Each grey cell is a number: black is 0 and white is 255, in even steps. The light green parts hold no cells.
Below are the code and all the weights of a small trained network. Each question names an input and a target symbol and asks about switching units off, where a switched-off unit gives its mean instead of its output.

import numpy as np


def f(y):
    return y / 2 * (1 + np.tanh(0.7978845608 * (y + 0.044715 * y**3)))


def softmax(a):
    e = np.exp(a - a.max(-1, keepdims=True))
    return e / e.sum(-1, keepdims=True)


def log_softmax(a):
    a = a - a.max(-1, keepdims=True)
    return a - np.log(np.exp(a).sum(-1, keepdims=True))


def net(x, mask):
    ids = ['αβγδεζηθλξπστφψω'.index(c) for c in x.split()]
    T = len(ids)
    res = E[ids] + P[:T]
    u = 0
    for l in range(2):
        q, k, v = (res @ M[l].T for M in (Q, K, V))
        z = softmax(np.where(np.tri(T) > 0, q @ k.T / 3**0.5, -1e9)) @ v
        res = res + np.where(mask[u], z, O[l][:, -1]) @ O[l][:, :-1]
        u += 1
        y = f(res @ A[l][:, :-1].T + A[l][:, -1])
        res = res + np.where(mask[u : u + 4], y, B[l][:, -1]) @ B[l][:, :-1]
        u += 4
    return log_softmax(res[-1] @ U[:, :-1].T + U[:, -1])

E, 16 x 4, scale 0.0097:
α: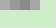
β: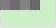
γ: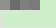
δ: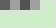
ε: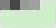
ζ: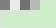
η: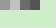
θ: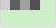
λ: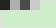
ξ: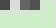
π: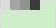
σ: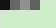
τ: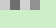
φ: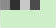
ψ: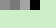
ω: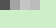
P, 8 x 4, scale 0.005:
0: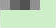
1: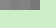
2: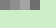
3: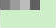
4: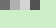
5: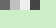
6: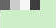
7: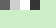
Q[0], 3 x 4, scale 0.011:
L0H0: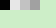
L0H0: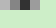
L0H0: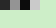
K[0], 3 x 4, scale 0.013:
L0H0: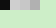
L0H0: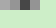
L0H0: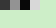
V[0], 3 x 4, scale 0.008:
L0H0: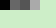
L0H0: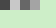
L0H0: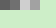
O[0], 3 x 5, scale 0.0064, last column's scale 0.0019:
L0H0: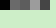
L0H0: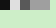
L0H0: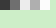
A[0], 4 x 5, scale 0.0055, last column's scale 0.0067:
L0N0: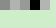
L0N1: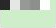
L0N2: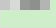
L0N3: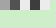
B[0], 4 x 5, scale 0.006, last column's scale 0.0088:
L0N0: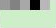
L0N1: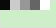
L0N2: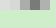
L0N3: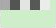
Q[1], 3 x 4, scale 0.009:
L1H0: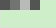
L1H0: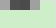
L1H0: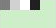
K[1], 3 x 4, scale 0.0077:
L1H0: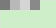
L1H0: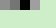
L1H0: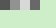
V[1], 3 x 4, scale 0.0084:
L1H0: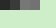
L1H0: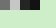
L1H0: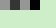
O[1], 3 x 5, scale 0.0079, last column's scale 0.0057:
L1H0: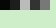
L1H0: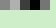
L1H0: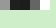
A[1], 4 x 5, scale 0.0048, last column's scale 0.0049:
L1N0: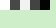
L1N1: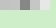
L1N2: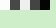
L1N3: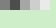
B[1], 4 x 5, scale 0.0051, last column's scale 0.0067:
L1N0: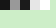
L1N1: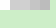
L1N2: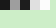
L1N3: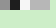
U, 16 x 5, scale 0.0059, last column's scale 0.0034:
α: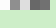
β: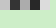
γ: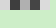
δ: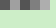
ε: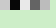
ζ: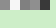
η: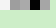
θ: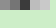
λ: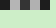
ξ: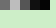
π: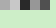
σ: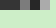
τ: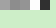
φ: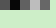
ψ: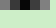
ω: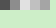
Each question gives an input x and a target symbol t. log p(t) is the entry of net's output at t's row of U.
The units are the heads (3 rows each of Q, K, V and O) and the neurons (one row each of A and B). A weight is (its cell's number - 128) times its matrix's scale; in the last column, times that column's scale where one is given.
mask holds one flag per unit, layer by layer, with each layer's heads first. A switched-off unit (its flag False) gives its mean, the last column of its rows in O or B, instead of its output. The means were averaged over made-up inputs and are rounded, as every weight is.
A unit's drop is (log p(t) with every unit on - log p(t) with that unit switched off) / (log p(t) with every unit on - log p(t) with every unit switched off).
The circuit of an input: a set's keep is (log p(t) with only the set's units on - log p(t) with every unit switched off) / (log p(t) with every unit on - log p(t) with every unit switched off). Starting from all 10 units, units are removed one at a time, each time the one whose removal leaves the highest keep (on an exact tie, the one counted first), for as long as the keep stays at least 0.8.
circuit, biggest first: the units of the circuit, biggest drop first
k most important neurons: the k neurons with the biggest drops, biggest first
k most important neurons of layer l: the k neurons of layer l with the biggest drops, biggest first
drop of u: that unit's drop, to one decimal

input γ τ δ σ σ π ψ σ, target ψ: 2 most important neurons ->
(L0N3, L0N0)
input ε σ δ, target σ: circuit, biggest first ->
(L1H0, L0H0, L0N2)
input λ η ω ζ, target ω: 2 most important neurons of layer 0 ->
(L0N0, L0N1)
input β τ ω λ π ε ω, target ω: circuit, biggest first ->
(L0H0, L1H0)
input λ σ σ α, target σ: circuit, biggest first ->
(L1H0, L0H0, L0N1)
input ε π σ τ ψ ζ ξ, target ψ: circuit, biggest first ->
(L0N3, L1H0, L0N0)
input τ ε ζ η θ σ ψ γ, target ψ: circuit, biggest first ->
(L1H0, L0N3, L0N0)
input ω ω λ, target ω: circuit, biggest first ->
(L1H0, L0N0)
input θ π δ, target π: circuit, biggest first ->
(L1H0, L0H0, L0N3, L0N2)
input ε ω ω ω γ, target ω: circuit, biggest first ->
(L1H0, L0H0)
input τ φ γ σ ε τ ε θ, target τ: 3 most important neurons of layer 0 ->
(L0N3, L0N2, L0N1)
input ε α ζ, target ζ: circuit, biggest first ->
(L1H0, L0N1, L0H0, L0N2)
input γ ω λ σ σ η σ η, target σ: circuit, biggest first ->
(L1H0, L0H0, L0N1)
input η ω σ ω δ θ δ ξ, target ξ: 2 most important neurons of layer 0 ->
(L0N1, L0N0)
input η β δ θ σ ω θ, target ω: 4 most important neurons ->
(L0N1, L1N0, L1N2, L0N3)
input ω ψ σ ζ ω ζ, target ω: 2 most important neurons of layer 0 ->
(L0N1, L0N0)
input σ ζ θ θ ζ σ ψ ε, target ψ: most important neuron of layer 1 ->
(L1N1)
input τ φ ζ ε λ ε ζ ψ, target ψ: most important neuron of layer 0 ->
(L0N3)
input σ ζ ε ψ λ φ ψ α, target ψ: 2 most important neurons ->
(L0N0, L0N3)
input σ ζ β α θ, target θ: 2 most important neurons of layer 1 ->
(L1N0, L1N2)
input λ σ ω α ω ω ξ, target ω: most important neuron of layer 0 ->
(L0N3)
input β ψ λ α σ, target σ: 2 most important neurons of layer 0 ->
(L0N1, L0N2)
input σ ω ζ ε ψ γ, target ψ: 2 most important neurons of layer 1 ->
(L1N1, L1N3)
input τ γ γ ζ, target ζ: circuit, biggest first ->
(L0N1, L1H0, L0H0)
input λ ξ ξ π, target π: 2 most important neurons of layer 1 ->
(L1N0, L1N2)
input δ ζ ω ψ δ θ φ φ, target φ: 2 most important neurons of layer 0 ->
(L0N3, L0N1)
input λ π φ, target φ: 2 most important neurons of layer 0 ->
(L0N3, L0N1)
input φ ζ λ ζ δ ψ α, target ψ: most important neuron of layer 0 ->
(L0N3)
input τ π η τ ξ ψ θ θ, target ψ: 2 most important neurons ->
(L0N0, L0N3)
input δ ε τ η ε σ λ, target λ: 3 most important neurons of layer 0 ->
(L0N3, L0N1, L0N0)
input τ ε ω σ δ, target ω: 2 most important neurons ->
(L0N0, L0N1)
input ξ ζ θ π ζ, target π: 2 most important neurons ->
(L0N3, L0N0)
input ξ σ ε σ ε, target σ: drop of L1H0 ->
0.8
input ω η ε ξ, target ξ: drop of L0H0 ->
0.1
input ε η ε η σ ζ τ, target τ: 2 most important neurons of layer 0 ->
(L0N3, L0N2)
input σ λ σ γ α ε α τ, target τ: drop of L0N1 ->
0.1
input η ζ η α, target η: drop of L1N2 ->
0.2
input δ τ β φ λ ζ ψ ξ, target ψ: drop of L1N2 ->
0.0
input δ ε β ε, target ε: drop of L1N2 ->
0.2
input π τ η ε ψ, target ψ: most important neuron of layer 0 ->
(L0N0)
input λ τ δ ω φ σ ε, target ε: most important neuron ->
(L1N3)
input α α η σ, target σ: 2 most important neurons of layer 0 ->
(L0N1, L0N2)
